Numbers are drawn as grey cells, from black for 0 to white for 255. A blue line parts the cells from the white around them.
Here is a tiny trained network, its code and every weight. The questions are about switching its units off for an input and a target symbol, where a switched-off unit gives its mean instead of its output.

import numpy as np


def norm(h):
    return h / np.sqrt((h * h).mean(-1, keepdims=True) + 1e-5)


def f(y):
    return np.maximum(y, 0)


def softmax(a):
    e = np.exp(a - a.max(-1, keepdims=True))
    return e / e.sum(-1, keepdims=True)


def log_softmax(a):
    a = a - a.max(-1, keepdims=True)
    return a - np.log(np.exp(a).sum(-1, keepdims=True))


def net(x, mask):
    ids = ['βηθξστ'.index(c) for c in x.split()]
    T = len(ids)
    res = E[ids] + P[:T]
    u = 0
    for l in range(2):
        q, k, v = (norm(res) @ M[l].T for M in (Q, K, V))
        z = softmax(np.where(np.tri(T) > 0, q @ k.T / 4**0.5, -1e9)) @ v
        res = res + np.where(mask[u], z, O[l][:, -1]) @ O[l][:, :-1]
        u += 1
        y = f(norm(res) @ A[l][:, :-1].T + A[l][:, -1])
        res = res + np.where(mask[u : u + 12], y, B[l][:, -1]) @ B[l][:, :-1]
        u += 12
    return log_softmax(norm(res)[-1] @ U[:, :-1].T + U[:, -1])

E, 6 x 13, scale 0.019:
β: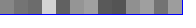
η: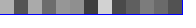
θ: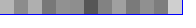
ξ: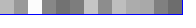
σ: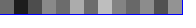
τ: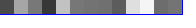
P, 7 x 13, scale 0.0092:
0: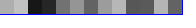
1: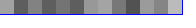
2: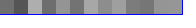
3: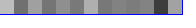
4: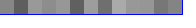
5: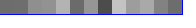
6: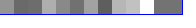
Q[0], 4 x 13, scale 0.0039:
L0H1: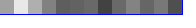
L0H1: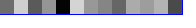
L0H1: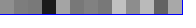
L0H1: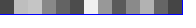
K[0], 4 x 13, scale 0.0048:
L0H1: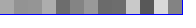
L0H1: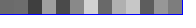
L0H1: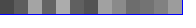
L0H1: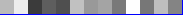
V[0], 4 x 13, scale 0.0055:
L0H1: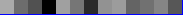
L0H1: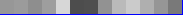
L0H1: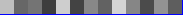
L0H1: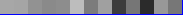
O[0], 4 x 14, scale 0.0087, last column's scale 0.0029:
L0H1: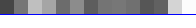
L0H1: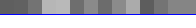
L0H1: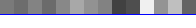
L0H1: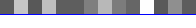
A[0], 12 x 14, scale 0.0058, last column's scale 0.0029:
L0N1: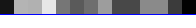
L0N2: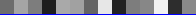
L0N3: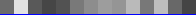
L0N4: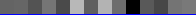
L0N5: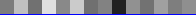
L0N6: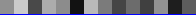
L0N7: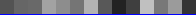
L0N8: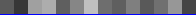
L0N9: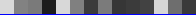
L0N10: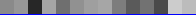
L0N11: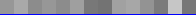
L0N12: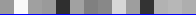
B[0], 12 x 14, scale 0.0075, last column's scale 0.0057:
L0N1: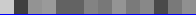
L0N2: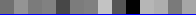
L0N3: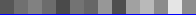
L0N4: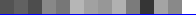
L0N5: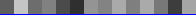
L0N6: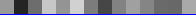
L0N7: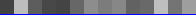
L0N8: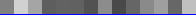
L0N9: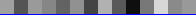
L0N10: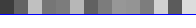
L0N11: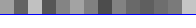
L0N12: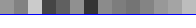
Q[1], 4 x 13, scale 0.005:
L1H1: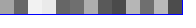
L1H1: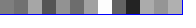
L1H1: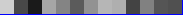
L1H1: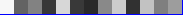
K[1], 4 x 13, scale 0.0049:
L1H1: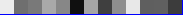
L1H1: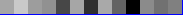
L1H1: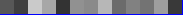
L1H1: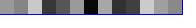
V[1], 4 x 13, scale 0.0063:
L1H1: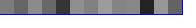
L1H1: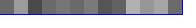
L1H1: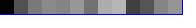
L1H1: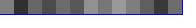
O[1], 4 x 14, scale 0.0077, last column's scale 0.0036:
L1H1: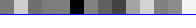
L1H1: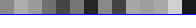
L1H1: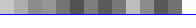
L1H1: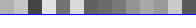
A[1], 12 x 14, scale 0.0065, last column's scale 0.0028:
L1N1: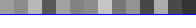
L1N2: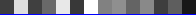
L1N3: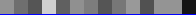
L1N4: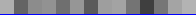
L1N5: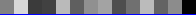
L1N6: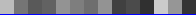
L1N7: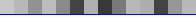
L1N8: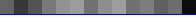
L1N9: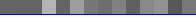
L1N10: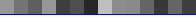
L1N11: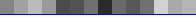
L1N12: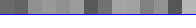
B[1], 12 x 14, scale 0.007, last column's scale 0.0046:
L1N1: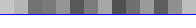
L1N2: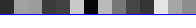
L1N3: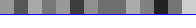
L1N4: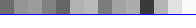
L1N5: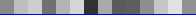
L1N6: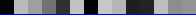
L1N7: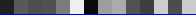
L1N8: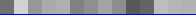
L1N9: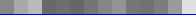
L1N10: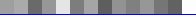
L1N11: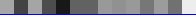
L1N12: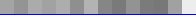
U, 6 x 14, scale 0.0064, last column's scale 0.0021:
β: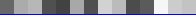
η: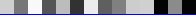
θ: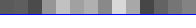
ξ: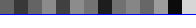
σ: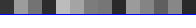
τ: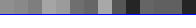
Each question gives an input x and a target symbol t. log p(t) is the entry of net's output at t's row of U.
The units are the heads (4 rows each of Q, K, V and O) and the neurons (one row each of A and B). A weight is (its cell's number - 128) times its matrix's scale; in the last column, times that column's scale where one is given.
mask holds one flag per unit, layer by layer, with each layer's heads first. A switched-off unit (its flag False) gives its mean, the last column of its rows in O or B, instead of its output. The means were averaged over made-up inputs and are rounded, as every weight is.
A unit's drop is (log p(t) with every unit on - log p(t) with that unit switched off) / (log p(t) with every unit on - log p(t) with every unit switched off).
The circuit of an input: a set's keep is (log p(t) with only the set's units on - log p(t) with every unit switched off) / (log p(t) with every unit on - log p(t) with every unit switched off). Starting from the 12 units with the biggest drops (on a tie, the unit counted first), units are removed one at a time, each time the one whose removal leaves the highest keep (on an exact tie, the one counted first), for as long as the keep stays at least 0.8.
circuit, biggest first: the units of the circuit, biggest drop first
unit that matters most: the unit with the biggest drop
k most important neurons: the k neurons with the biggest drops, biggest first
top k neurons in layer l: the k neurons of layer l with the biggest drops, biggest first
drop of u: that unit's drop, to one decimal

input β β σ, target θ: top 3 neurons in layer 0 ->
L0N12; L0N9; L0N11
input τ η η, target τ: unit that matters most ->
L0H1
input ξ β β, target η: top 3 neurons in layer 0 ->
L0N6; L0N4; L0N8
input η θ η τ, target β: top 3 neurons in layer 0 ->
L0N10; L0N6; L0N7
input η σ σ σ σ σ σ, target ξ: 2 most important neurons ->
L1N7; L0N8
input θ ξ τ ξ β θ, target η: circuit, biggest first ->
L1H1; L0H1; L1N7
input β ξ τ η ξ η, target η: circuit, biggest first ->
L1H1; L1N7
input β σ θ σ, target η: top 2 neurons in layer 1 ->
L1N3; L1N7
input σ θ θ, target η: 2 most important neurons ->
L0N4; L1N7
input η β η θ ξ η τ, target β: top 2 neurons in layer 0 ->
L0N10; L0N6
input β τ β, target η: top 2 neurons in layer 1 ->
L1N3; L1N12
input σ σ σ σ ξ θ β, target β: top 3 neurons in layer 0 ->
L0N8; L0N4; L0N6
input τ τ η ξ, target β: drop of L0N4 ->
-0.1
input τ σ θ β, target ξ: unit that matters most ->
L1N4
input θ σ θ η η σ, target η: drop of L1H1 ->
1.5
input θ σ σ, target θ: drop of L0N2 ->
-0.1
